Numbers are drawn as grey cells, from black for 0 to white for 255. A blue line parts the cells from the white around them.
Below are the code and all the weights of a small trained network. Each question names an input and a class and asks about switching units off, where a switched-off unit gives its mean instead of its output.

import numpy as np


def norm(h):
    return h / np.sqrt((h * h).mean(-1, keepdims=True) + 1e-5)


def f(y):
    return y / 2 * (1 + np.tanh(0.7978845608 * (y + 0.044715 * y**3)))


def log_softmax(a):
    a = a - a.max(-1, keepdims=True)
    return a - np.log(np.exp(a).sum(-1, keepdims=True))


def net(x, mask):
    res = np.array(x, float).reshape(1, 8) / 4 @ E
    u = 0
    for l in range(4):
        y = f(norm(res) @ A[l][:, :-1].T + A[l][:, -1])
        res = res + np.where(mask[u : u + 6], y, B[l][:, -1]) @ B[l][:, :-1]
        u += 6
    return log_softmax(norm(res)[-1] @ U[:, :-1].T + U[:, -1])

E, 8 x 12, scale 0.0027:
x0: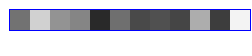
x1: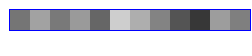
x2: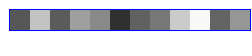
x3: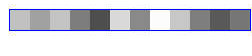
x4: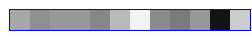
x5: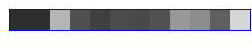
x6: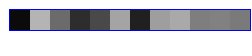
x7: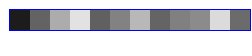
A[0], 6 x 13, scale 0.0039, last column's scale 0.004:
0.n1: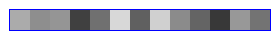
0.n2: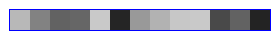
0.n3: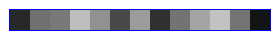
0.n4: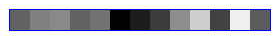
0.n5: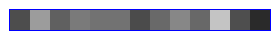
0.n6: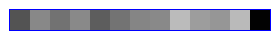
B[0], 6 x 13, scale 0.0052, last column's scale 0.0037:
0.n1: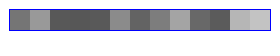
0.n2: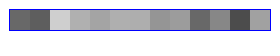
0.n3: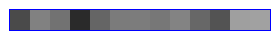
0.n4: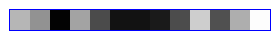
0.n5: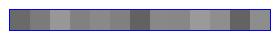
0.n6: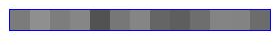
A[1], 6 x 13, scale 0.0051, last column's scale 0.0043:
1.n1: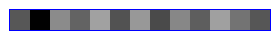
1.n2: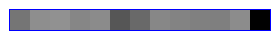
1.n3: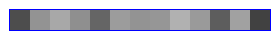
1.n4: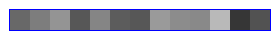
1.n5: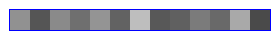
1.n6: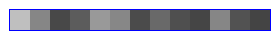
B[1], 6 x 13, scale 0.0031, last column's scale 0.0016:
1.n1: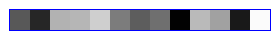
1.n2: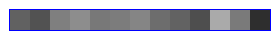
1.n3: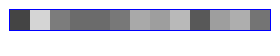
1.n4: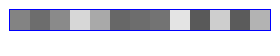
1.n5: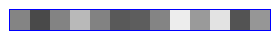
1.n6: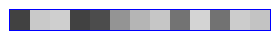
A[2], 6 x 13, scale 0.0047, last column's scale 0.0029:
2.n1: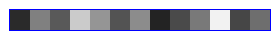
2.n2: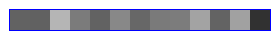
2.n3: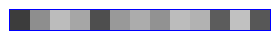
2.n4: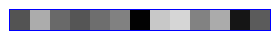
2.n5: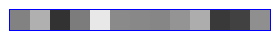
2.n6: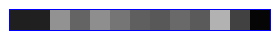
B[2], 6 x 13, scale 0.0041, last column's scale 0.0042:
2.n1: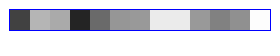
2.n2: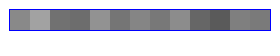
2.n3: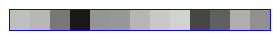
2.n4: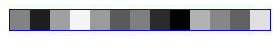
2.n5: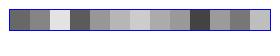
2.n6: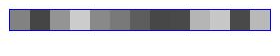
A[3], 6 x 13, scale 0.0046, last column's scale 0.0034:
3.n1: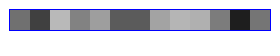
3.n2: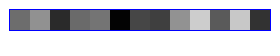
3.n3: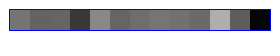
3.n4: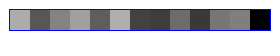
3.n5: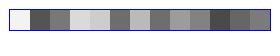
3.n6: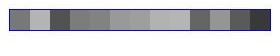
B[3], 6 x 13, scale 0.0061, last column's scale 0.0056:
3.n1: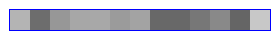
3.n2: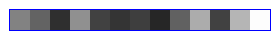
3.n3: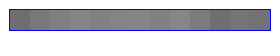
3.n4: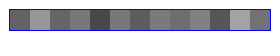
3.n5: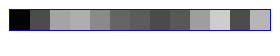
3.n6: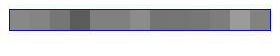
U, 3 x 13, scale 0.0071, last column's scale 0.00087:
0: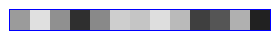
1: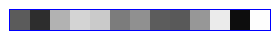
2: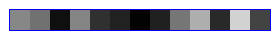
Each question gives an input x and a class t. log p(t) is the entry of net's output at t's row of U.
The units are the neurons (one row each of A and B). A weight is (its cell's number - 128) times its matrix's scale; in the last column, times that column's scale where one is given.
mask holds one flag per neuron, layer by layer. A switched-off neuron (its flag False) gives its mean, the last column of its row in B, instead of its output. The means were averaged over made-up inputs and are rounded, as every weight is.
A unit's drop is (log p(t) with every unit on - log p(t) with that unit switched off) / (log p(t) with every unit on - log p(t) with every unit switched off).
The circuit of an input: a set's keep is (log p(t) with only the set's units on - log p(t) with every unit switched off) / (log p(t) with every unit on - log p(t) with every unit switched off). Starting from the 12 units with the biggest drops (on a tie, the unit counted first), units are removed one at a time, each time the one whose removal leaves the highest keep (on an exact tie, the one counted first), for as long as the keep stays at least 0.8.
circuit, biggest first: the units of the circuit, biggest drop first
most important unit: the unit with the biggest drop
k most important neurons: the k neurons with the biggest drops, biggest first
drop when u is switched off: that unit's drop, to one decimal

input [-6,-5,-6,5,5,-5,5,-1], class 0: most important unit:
0.n1
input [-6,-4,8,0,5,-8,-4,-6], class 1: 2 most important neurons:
[3.n5; 2.n1]
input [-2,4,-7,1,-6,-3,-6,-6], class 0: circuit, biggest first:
[1.n6; 2.n4]
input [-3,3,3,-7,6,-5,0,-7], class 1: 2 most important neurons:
[2.n1; 3.n5]
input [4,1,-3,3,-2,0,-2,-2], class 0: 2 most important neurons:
[0.n4; 3.n2]
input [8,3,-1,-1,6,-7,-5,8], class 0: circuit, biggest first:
[0.n4; 2.n3]
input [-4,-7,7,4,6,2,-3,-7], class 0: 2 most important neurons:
[0.n2; 2.n4]
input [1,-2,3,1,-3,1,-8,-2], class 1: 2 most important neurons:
[0.n2; 3.n5]
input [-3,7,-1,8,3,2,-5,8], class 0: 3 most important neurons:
[2.n4; 0.n4; 2.n3]
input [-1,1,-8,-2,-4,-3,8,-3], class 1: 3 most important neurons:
[0.n4; 3.n2; 2.n4]
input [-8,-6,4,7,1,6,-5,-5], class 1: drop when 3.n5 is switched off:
0.1
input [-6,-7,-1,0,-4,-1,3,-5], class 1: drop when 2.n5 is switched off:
0.0
